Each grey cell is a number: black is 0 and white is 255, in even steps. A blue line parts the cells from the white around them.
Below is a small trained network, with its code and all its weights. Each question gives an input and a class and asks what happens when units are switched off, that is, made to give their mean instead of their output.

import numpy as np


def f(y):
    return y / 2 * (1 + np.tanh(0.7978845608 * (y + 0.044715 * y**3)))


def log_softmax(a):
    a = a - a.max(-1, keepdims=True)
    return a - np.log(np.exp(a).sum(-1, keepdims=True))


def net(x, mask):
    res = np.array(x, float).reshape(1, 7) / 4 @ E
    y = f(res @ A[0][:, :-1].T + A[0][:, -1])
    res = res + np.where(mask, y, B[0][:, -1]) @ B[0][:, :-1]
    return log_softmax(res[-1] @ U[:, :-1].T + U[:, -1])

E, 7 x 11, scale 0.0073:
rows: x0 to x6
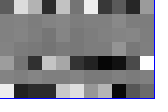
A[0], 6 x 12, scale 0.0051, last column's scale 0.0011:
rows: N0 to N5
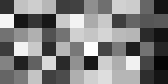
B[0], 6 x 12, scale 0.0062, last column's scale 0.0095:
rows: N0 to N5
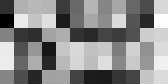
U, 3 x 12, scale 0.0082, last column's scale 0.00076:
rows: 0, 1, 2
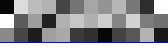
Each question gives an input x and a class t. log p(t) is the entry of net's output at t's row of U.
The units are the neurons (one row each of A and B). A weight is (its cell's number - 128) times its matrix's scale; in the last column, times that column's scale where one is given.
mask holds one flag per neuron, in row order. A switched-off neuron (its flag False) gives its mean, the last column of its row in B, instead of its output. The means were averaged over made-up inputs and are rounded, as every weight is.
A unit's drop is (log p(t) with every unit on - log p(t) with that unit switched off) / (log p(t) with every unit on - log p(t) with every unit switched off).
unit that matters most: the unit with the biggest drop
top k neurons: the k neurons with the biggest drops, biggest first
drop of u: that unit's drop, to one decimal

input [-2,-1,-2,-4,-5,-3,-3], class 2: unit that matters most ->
N5
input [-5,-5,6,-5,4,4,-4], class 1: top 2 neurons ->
N1; N4
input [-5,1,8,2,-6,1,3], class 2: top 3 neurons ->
N5; N2; N3
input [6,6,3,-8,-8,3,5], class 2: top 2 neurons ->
N5; N2
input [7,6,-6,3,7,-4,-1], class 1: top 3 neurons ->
N3; N5; N2
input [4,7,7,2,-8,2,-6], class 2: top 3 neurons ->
N5; N2; N1
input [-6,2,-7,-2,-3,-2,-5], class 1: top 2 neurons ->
N4; N1
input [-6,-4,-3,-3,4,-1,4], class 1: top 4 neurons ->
N4; N0; N5; N2
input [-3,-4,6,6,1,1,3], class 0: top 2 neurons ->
N3; N1
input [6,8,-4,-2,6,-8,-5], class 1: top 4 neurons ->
N3; N1; N5; N2
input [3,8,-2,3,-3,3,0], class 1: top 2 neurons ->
N3; N1
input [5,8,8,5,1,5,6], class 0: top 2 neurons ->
N1; N4
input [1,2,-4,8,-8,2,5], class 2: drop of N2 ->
0.4
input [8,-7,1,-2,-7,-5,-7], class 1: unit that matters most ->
N3
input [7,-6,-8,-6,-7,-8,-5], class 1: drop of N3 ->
1.9
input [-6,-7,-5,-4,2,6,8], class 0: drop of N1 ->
1.2
